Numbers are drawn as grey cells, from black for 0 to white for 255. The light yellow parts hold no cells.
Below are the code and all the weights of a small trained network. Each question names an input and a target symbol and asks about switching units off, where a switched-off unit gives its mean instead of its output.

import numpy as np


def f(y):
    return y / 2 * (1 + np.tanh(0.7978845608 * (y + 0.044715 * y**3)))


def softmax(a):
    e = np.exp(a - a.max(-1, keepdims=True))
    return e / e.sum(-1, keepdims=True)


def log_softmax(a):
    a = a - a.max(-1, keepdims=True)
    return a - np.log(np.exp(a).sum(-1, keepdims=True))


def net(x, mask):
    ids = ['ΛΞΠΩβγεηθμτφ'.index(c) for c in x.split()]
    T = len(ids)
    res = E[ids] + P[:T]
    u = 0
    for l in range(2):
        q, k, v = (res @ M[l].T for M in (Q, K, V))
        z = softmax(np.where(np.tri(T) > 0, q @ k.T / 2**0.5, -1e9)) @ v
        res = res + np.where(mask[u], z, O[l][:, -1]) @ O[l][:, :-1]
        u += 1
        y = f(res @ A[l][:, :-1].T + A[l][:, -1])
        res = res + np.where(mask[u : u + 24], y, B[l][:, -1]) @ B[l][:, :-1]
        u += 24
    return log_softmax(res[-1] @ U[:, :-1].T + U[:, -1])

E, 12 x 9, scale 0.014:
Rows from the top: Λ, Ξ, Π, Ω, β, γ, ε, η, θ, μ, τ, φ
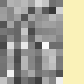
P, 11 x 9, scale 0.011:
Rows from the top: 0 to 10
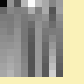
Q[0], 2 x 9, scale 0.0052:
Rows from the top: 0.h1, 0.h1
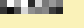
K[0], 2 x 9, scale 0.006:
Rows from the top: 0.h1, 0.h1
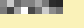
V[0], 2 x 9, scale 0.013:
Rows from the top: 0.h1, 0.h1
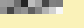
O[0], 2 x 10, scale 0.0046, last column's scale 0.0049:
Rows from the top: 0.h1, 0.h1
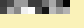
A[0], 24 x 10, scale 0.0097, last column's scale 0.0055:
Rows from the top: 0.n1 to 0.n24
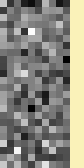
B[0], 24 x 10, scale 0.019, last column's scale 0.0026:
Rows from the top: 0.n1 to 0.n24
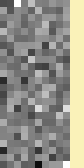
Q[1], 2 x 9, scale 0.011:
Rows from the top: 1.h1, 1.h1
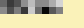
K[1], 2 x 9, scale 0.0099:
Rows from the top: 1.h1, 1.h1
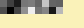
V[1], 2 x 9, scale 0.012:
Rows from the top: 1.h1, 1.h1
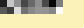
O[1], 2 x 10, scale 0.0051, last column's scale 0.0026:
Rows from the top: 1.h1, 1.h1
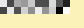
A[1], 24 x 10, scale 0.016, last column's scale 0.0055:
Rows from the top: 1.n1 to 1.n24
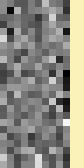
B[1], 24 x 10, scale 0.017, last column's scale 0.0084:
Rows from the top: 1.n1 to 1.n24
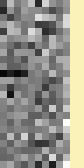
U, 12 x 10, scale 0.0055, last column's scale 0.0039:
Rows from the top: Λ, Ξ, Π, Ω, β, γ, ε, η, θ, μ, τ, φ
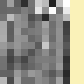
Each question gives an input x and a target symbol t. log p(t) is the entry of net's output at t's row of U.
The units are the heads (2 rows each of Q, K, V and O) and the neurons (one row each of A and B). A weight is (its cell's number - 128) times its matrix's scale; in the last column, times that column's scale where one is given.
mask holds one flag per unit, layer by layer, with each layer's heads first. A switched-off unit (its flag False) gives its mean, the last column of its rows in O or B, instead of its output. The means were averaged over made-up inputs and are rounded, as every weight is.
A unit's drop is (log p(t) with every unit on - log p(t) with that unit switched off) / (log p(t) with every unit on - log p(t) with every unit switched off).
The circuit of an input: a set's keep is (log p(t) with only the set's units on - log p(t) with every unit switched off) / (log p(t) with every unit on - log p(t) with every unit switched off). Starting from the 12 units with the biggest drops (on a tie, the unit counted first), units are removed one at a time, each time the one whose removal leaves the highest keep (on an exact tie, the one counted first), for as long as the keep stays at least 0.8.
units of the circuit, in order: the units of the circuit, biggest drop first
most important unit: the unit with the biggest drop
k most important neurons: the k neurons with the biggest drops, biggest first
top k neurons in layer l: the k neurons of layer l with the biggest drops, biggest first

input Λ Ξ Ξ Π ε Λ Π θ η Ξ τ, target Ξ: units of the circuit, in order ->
1.n24
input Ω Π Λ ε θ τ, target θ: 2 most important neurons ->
1.n11, 0.n23
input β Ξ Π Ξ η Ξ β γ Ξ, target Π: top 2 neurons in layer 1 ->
1.n15, 1.n3
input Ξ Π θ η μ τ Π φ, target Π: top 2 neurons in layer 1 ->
1.n24, 1.n23
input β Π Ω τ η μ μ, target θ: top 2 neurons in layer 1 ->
1.n11, 1.n14
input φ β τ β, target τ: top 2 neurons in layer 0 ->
0.n23, 0.n1
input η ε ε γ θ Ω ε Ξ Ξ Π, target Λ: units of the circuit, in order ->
0.n5, 1.n24
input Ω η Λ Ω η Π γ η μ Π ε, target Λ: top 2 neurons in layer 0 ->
0.n11, 0.n7
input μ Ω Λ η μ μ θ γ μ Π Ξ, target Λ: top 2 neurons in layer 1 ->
1.n10, 1.n23
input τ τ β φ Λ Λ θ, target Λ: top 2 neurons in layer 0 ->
0.n1, 0.n16
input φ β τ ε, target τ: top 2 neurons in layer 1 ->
1.n5, 1.n14
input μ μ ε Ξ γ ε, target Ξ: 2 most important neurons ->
1.n24, 0.n11
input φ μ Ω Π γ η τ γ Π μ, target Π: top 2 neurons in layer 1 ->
1.n4, 1.n21
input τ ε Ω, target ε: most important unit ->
0.h1
